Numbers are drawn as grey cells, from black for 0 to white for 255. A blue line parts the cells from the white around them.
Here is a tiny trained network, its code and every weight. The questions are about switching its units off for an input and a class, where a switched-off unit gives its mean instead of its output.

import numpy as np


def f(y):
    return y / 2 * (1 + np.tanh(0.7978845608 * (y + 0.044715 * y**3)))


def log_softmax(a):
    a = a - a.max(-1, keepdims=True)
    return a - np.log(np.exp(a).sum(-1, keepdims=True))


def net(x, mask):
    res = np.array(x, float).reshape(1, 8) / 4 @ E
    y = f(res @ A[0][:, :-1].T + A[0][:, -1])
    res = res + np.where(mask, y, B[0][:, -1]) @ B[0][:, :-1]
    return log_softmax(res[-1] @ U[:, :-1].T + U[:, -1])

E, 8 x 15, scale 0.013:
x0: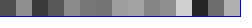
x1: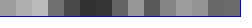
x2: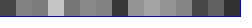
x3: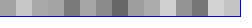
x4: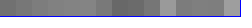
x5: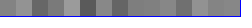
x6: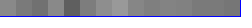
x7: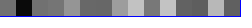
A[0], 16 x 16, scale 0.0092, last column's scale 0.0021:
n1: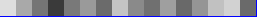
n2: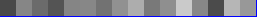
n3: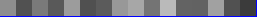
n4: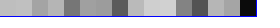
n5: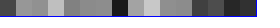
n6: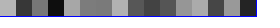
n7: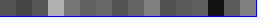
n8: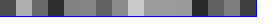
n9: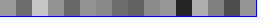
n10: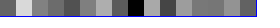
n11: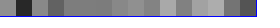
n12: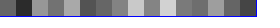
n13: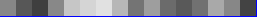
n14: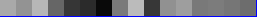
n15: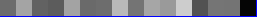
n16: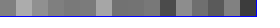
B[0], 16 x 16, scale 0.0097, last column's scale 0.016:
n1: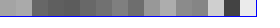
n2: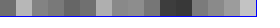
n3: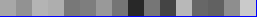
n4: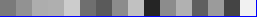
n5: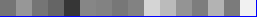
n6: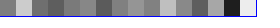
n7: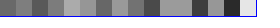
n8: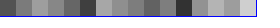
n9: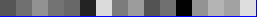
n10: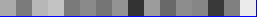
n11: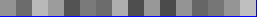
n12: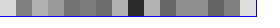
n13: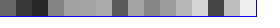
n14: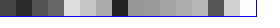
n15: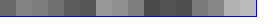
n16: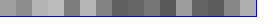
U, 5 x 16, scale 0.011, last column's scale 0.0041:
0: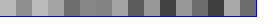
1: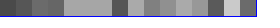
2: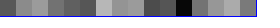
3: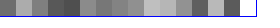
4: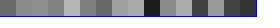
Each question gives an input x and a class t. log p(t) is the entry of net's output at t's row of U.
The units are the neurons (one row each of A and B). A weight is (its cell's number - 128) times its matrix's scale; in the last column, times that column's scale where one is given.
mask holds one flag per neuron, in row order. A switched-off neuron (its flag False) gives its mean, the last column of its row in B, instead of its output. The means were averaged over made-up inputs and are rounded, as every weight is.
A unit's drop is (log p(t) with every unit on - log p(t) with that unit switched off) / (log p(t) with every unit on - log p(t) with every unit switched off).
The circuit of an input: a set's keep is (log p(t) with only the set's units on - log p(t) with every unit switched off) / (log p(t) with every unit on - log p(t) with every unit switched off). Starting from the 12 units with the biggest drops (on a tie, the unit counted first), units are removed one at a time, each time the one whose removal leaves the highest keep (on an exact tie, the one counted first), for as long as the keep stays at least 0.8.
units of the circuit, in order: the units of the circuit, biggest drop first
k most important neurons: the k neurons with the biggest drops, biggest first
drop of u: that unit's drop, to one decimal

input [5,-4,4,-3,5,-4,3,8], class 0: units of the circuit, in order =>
[n12]
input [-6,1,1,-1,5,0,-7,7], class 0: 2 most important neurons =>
[n12; n3]
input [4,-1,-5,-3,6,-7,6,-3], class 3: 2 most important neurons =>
[n6; n9]
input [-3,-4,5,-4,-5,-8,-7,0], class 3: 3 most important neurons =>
[n14; n5; n4]
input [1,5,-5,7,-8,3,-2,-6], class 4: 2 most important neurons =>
[n4; n1]
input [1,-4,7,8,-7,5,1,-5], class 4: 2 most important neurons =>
[n4; n1]
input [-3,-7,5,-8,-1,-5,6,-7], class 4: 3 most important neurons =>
[n7; n14; n12]
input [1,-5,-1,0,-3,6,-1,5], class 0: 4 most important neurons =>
[n14; n12; n3; n11]
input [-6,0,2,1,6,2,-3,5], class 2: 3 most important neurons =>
[n9; n10; n16]
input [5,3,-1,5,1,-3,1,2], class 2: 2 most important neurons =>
[n8; n7]
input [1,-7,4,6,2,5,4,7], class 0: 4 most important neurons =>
[n12; n14; n3; n11]
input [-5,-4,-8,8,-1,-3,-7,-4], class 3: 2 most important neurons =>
[n1; n7]
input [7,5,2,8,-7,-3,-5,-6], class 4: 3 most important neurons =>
[n4; n9; n12]
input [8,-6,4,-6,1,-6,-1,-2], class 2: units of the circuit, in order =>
[n8]
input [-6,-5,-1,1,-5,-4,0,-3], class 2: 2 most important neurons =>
[n14; n9]
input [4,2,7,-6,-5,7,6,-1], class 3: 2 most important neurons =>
[n5; n4]
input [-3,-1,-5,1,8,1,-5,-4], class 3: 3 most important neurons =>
[n1; n12; n3]
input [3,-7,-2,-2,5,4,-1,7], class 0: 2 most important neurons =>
[n12; n14]
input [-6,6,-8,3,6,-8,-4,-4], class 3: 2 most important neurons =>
[n1; n13]
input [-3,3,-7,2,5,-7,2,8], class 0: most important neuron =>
[n3]
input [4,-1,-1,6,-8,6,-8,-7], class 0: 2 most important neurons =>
[n10; n7]
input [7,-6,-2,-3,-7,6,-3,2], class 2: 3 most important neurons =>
[n14; n8; n15]
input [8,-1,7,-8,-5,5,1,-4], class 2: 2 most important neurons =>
[n8; n15]
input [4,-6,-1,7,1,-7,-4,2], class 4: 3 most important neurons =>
[n4; n14; n1]
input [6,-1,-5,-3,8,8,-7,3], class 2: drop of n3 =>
0.0
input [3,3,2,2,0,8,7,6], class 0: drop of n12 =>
0.1
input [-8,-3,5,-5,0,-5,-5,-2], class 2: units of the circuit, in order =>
[n9]
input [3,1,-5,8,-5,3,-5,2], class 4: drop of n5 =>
0.2
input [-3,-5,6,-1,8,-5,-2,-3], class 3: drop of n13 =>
-0.1
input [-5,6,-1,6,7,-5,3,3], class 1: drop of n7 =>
0.3
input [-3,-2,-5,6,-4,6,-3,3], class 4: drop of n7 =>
-0.1
